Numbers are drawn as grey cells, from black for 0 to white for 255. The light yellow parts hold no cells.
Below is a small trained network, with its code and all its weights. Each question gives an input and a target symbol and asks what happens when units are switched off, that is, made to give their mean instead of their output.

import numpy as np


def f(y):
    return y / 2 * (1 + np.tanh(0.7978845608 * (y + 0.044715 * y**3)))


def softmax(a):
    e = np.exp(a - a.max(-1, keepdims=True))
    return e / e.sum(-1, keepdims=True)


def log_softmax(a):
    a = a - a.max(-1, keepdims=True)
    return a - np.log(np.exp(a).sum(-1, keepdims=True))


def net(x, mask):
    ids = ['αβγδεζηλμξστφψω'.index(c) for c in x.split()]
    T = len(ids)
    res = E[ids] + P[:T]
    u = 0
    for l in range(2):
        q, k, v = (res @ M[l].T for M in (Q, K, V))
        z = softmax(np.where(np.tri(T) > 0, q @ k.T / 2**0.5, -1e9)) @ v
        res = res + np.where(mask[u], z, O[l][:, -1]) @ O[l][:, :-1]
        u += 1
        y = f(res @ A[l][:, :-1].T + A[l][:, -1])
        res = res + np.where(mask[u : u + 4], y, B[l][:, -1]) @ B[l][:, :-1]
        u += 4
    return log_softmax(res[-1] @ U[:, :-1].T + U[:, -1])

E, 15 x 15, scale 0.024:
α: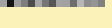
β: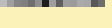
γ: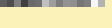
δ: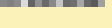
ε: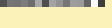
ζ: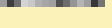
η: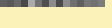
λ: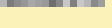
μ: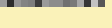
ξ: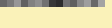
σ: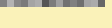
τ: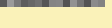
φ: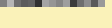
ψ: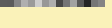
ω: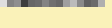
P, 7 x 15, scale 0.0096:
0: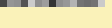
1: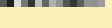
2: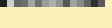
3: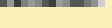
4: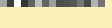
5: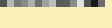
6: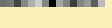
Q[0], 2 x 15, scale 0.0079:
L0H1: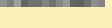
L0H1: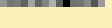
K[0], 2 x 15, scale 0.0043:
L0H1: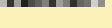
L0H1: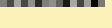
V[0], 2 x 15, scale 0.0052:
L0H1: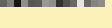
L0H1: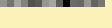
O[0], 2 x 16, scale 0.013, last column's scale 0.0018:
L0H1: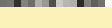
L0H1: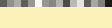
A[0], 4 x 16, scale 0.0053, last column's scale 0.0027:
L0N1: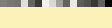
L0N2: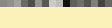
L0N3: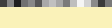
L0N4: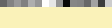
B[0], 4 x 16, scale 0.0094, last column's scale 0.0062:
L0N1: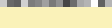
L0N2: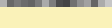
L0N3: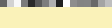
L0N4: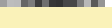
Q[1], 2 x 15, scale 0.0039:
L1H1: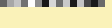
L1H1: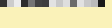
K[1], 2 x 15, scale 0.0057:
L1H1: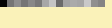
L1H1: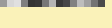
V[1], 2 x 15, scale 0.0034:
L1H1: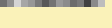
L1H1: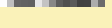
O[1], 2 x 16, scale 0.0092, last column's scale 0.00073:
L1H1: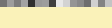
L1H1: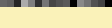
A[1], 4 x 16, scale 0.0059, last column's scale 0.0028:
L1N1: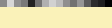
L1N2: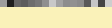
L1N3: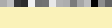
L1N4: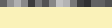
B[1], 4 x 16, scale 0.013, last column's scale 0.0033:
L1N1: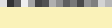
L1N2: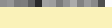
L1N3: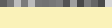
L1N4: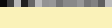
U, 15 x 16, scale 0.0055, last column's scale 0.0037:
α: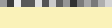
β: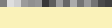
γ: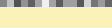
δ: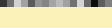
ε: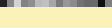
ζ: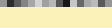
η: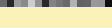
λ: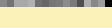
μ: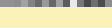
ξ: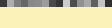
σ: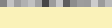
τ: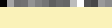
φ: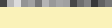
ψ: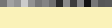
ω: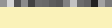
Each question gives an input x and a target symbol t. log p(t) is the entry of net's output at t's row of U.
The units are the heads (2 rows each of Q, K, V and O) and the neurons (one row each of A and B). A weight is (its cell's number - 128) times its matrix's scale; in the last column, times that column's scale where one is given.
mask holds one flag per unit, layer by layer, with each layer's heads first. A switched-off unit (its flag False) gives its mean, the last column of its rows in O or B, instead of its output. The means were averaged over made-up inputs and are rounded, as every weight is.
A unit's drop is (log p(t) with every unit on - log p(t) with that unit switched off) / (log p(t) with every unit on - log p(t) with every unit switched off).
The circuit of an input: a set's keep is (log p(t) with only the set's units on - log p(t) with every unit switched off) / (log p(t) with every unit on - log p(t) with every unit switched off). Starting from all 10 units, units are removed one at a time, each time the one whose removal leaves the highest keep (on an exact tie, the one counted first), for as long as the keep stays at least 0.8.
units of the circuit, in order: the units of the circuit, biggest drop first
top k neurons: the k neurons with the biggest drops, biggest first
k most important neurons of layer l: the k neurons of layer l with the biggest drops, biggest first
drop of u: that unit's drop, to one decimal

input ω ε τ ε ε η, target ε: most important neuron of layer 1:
[L1N3]
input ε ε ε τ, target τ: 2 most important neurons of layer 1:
[L1N4 L1N1]
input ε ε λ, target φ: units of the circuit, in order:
[L1N3 L0H1]
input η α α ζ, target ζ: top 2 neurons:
[L0N1 L0N4]
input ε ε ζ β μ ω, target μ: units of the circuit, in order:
[L0N4 L1N3 L0N3]
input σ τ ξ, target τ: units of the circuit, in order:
[L0H1 L1N1]
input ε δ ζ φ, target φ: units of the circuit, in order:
[L1N3 L0N1]
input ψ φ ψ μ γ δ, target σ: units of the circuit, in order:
[L0N1 L1N1]
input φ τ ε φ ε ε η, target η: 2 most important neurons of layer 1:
[L1N3 L1N2]
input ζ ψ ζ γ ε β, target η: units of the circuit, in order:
[L1N1 L1N3 L0N4 L0N1]
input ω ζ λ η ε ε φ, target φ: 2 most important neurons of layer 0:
[L0N1 L0N2]
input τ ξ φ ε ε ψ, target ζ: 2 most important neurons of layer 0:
[L0N1 L0N3]
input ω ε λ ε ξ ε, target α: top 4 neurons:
[L0N3 L1N1 L1N4 L0N1]
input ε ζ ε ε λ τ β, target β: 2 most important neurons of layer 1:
[L1N3 L1N1]
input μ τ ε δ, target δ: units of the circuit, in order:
[L1N4 L0N4 L1H1]
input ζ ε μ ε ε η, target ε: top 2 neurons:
[L1N3 L0N4]
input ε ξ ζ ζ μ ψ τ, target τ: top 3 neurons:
[L0N1 L1N1 L0N4]
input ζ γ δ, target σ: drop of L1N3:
0.0
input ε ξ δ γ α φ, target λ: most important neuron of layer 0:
[L0N3]
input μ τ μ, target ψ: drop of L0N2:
0.1
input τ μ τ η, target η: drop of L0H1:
-0.1
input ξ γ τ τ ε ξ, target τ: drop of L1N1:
0.2
